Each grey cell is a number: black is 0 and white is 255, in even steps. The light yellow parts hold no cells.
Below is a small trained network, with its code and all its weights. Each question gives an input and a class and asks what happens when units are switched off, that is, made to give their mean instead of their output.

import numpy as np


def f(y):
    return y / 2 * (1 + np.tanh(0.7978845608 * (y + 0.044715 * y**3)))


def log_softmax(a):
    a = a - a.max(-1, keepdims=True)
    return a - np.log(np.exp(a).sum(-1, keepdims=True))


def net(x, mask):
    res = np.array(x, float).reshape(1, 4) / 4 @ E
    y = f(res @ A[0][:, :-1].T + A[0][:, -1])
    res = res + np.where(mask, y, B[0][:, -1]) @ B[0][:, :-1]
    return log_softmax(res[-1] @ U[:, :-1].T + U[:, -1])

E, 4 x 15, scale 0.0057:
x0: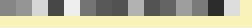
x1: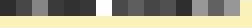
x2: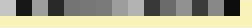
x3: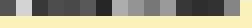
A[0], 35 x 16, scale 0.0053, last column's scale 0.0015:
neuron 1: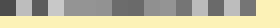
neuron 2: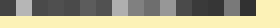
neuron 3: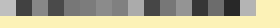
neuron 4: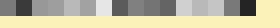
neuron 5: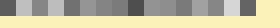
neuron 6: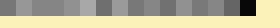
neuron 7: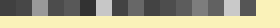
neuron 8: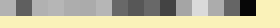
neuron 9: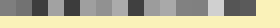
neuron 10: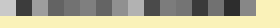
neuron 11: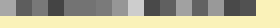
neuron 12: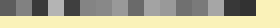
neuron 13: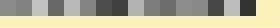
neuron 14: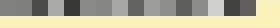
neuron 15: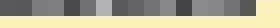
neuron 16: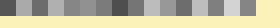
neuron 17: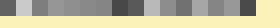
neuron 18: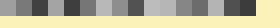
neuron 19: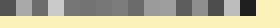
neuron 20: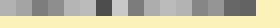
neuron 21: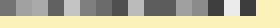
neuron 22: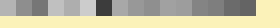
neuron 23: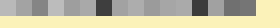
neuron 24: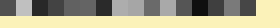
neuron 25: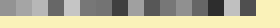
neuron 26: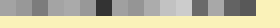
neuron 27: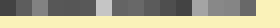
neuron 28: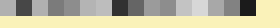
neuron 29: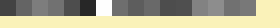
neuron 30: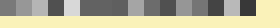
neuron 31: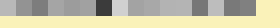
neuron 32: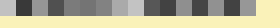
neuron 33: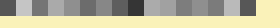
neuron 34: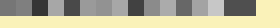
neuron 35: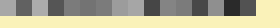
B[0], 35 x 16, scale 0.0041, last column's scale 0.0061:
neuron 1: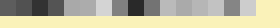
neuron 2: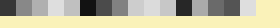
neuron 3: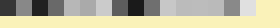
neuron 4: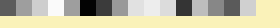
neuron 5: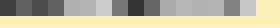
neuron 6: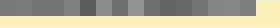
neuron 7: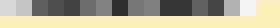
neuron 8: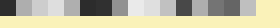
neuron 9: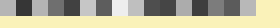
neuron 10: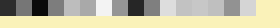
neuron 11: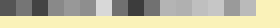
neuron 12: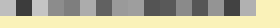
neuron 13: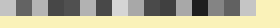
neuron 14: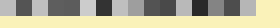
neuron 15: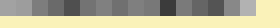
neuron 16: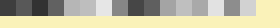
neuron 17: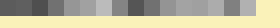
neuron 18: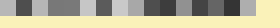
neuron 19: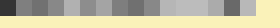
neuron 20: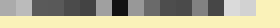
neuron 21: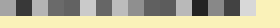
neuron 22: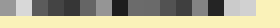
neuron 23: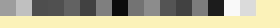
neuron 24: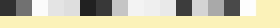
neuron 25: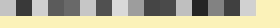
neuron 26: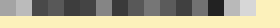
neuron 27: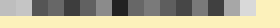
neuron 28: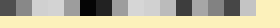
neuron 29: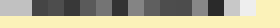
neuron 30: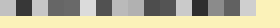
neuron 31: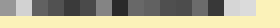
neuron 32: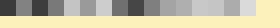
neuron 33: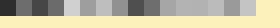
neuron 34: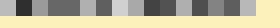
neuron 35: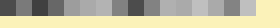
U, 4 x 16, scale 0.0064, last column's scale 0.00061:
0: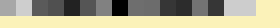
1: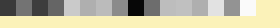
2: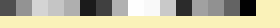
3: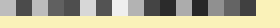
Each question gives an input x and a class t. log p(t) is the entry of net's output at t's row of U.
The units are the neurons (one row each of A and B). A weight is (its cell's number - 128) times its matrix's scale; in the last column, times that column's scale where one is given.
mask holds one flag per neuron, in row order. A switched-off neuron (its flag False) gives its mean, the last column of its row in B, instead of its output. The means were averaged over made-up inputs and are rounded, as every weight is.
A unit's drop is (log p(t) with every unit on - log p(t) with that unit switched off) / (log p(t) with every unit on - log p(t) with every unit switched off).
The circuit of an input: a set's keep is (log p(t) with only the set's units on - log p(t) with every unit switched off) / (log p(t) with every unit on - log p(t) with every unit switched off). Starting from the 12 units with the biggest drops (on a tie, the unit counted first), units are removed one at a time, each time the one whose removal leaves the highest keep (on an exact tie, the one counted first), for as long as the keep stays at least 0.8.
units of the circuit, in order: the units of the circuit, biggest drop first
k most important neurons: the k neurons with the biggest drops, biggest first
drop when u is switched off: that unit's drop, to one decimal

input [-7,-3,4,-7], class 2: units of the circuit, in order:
(neuron 4)
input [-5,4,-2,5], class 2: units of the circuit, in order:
(neuron 2; neuron 24)
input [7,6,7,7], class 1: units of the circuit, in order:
(neuron 3; neuron 10)
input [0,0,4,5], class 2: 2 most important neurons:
(neuron 24; neuron 2)
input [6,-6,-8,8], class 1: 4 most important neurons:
(neuron 16; neuron 1; neuron 5; neuron 33)
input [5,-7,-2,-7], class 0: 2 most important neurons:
(neuron 22; neuron 24)
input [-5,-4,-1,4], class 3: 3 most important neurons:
(neuron 9; neuron 14; neuron 34)
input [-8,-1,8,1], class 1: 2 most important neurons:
(neuron 10; neuron 3)
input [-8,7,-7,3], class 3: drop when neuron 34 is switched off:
0.3
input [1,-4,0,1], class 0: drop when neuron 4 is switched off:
0.0
